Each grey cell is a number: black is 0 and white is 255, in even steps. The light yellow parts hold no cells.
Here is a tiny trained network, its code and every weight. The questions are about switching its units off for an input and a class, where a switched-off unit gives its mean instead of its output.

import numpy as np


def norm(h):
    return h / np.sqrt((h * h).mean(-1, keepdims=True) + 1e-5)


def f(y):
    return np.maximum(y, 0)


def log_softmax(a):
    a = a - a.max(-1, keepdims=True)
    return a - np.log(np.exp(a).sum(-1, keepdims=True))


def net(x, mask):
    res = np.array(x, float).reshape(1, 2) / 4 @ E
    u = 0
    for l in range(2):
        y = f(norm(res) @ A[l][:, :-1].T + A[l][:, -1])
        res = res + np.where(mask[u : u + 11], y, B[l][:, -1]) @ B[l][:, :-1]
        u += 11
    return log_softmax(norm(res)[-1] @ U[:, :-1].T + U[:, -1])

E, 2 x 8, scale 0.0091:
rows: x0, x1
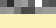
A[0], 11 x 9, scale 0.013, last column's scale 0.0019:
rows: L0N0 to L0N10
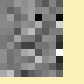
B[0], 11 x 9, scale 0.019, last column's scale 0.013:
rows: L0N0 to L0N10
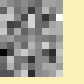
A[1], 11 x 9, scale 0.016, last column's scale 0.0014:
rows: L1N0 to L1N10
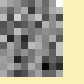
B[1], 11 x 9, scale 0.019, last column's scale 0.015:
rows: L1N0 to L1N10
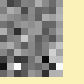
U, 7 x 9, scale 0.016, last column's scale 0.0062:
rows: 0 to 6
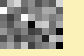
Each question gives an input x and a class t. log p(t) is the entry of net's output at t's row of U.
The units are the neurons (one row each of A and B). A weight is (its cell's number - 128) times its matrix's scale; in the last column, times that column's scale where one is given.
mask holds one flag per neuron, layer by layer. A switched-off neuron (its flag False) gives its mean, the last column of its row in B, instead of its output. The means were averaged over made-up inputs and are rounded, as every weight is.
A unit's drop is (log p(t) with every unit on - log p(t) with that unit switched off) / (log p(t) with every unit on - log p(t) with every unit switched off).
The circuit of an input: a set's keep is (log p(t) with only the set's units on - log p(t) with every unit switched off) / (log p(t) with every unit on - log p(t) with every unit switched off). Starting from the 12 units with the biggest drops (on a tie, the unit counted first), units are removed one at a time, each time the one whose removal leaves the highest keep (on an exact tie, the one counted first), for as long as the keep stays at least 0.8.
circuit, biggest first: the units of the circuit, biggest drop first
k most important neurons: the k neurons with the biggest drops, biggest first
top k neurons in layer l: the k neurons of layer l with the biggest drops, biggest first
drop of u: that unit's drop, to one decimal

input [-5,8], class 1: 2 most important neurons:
L1N9; L0N10
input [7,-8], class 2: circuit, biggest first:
L0N2; L1N9; L1N8
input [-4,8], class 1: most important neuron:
L1N9
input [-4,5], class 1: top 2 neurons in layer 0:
L0N6; L0N10
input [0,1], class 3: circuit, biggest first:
L0N2; L0N10
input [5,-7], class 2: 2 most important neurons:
L0N2; L1N9
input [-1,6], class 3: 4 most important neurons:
L0N2; L0N10; L1N9; L1N8
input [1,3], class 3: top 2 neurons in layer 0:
L0N2; L0N8
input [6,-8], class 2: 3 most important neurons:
L0N2; L1N9; L1N8
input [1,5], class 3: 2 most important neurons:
L0N2; L1N9
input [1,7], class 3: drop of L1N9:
0.1
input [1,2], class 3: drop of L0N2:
0.9
